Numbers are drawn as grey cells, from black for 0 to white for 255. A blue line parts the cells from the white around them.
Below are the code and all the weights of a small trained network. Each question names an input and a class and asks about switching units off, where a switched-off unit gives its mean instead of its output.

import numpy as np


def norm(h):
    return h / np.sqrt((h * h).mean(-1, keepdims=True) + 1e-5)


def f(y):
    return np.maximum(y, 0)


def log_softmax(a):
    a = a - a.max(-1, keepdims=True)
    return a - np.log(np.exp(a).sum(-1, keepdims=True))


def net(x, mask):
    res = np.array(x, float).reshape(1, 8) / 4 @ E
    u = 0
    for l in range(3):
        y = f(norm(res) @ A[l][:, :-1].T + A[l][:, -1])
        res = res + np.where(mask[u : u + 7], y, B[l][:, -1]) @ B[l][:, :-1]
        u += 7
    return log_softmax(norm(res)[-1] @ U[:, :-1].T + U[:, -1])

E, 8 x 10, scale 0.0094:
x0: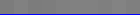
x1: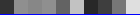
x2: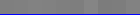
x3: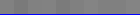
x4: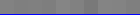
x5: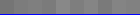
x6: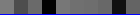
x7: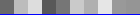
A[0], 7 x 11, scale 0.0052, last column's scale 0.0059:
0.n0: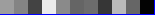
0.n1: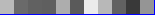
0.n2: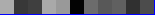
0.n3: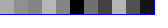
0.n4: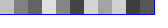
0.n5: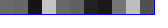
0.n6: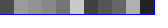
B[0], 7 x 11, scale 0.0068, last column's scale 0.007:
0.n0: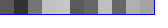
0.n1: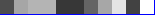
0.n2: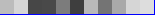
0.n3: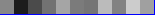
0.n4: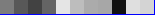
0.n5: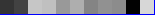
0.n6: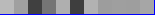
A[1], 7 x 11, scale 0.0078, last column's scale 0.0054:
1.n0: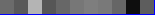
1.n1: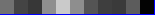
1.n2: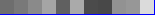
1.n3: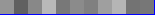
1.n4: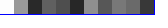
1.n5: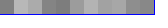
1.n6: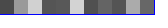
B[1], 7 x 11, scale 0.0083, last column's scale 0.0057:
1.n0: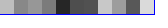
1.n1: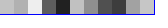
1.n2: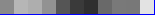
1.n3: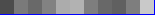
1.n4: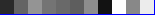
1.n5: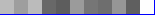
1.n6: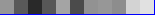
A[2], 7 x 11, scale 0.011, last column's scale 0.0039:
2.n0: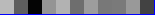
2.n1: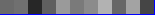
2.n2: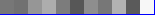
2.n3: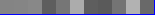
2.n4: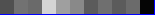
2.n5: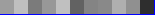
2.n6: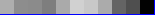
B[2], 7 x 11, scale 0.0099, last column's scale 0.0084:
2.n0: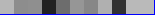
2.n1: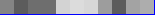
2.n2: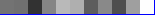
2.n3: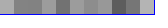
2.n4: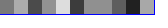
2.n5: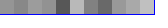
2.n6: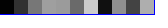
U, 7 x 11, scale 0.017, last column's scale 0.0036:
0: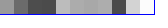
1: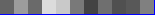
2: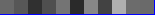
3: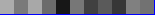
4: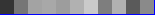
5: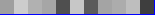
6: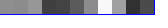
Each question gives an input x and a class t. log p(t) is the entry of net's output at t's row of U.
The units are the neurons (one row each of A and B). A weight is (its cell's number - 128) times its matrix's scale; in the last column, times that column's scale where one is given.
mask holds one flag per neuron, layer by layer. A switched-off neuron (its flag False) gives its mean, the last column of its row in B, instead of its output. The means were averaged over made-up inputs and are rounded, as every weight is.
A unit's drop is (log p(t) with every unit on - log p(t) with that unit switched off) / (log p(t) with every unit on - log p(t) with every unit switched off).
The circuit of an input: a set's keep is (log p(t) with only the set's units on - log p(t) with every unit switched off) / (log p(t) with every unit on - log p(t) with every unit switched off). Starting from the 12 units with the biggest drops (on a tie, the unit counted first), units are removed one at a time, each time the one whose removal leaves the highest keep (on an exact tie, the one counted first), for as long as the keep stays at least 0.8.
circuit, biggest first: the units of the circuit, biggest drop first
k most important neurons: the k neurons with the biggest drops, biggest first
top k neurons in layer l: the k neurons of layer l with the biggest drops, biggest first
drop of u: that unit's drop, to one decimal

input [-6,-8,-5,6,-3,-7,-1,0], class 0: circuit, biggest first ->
(0.n4)
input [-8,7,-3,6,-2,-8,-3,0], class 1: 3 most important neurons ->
(0.n5 0.n2 2.n4)
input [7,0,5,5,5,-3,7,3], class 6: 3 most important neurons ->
(1.n0 0.n4 2.n2)
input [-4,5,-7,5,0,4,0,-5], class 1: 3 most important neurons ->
(0.n5 2.n4 1.n5)
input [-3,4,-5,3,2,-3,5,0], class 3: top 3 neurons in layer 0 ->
(0.n2 0.n4 0.n1)
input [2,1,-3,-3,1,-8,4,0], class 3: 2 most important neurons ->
(0.n2 0.n4)
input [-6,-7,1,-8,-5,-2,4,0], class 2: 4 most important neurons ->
(1.n4 0.n5 0.n2 2.n2)
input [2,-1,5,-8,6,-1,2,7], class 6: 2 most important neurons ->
(0.n4 0.n2)
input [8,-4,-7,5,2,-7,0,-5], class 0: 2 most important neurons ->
(0.n4 0.n3)
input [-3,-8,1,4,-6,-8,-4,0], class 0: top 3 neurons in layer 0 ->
(0.n4 0.n5 0.n3)
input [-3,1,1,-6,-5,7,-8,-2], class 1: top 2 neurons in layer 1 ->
(1.n6 1.n2)
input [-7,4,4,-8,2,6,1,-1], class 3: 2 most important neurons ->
(0.n1 1.n1)
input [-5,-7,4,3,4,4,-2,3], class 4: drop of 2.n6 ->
0.1
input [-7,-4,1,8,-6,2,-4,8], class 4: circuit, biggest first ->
(2.n6)
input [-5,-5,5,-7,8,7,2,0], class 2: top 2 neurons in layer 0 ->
(0.n5 0.n2)
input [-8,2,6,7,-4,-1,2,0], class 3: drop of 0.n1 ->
0.2
